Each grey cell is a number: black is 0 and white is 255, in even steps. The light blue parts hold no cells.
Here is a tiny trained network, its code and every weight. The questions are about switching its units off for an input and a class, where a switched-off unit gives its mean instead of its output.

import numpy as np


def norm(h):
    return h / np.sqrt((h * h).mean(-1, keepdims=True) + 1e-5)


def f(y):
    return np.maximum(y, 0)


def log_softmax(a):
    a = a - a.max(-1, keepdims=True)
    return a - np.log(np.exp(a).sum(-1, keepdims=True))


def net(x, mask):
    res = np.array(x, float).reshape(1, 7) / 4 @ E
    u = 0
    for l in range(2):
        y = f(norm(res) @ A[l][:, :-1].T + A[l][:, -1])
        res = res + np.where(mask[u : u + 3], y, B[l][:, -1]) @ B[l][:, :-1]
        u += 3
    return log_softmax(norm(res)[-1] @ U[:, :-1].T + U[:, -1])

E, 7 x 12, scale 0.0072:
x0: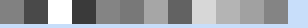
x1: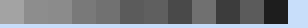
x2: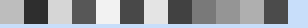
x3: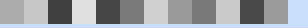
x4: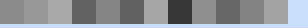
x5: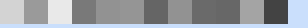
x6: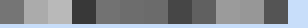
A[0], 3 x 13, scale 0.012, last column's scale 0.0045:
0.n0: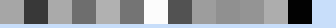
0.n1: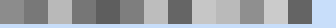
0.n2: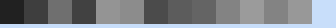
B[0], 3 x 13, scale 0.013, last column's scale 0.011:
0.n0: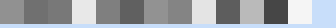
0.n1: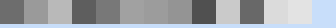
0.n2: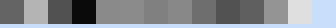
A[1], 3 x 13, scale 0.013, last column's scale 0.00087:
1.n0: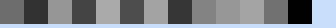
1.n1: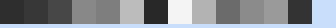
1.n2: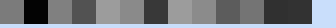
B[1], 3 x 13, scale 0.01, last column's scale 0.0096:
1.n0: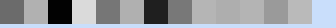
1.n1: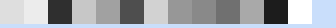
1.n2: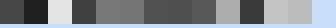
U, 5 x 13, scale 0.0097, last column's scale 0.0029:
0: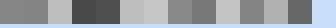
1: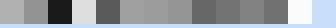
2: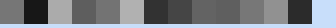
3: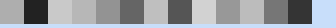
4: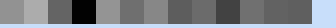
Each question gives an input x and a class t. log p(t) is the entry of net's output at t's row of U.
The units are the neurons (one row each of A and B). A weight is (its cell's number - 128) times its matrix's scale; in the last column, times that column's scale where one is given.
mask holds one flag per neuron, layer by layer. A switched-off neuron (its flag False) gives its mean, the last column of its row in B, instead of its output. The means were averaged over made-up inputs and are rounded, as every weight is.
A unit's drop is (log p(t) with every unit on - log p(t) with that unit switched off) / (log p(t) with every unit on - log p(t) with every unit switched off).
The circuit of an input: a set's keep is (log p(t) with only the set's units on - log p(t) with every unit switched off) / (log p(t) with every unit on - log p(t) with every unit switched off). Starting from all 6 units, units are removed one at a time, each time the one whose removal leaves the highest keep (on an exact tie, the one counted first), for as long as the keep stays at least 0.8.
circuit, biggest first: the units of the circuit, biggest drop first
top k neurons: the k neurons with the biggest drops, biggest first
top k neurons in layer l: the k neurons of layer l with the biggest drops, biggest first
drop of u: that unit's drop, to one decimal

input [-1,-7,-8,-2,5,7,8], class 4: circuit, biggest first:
[0.n0, 0.n1]
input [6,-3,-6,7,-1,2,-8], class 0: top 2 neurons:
[0.n1, 0.n0]
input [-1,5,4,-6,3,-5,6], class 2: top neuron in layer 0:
[0.n1]
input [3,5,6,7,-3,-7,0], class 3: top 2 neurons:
[0.n0, 1.n1]
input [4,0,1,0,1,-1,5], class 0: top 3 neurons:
[0.n1, 1.n1, 0.n2]
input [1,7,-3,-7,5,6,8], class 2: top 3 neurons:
[1.n1, 1.n2, 0.n1]
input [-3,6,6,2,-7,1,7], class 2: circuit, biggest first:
[0.n1, 1.n2, 1.n1]
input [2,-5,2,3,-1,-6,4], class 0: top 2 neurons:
[0.n1, 1.n1]
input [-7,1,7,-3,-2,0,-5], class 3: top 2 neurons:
[0.n2, 1.n2]
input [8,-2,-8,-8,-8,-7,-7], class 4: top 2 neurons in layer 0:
[0.n2, 0.n0]
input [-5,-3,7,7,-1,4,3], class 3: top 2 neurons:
[1.n1, 0.n2]
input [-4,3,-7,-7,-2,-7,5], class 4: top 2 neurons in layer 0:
[0.n2, 0.n0]
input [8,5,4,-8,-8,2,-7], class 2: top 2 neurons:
[1.n2, 0.n2]
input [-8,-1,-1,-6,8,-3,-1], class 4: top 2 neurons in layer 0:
[0.n2, 0.n0]
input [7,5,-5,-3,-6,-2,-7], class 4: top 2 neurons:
[1.n2, 0.n0]
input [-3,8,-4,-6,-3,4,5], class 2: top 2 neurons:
[1.n2, 1.n1]
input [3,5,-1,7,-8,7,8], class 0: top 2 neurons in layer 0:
[0.n0, 0.n2]
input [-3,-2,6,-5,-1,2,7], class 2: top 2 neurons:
[1.n2, 1.n1]
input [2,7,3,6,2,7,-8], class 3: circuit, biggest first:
[1.n1]
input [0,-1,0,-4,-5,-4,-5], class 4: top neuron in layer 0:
[0.n2]
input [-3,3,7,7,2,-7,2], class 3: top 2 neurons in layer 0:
[0.n0, 0.n2]
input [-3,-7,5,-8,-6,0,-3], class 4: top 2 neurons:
[0.n2, 1.n2]
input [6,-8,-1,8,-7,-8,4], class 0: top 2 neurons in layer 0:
[0.n1, 0.n0]
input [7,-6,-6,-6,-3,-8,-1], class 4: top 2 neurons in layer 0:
[0.n2, 0.n0]
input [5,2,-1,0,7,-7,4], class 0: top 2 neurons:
[0.n1, 1.n1]
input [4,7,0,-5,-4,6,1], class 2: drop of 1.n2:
0.2
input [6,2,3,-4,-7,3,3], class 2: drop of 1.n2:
0.3
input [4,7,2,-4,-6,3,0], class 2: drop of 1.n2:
0.2
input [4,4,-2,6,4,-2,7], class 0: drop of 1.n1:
0.0
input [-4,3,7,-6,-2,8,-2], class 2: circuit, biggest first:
[1.n2]
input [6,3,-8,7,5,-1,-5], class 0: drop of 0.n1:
0.2
